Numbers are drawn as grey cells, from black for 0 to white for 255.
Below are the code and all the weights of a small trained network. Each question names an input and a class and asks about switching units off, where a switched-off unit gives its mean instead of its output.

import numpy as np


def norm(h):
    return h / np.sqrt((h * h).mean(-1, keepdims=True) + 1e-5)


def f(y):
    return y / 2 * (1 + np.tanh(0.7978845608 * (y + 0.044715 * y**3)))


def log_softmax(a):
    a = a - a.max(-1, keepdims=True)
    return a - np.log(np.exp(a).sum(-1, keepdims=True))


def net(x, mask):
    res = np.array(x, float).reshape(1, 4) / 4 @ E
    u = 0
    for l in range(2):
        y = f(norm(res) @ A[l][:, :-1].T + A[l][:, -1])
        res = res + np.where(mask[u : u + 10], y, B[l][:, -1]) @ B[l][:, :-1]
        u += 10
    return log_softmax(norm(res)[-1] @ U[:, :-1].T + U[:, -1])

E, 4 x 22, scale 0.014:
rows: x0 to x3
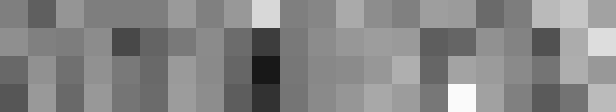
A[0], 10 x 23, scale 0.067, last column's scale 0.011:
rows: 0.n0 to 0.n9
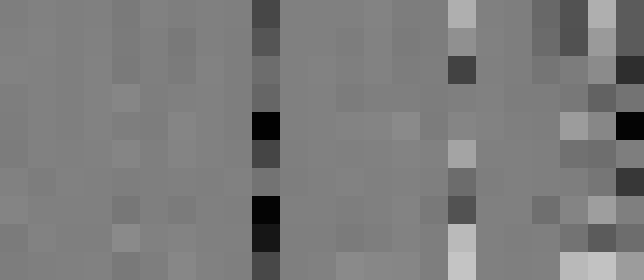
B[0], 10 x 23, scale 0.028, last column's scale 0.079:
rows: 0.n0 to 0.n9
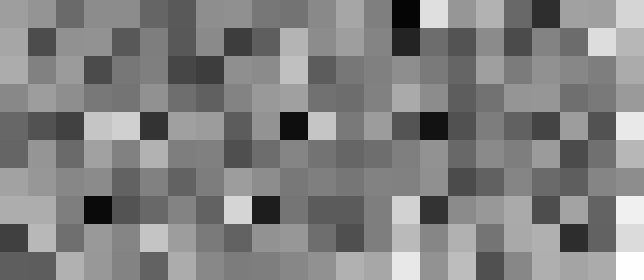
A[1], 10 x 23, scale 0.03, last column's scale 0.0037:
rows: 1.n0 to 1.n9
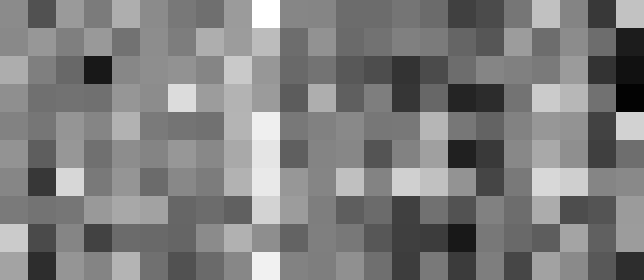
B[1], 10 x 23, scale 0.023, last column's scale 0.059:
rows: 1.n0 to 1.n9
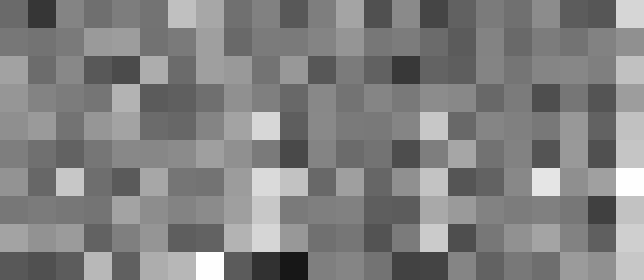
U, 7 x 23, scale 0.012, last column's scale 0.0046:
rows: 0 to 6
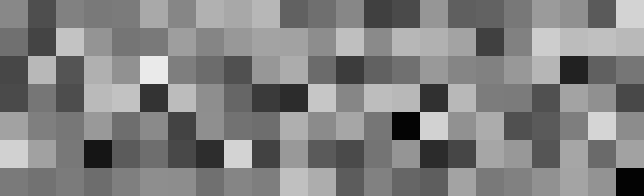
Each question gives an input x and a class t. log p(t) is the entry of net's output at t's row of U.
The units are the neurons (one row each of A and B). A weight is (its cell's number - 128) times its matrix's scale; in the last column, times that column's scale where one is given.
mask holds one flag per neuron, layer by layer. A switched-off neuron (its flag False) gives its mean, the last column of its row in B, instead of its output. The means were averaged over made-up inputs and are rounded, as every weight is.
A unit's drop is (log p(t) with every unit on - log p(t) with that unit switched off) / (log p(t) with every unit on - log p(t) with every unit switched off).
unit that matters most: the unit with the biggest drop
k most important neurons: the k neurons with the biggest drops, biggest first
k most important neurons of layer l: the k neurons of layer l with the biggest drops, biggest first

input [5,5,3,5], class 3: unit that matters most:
0.n4
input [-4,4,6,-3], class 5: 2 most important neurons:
[0.n7, 0.n2]
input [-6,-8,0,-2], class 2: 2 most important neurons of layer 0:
[0.n7, 0.n9]
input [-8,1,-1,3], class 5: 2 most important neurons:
[0.n7, 0.n9]
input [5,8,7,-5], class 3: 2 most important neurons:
[0.n9, 0.n4]
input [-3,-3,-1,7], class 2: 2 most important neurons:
[0.n8, 0.n5]
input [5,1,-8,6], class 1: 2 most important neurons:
[0.n4, 0.n7]
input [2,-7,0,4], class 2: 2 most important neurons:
[0.n9, 0.n7]
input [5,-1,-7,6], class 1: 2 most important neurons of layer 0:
[0.n4, 0.n7]
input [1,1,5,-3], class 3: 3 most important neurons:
[0.n4, 0.n9, 1.n6]
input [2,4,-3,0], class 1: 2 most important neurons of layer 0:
[0.n7, 0.n4]
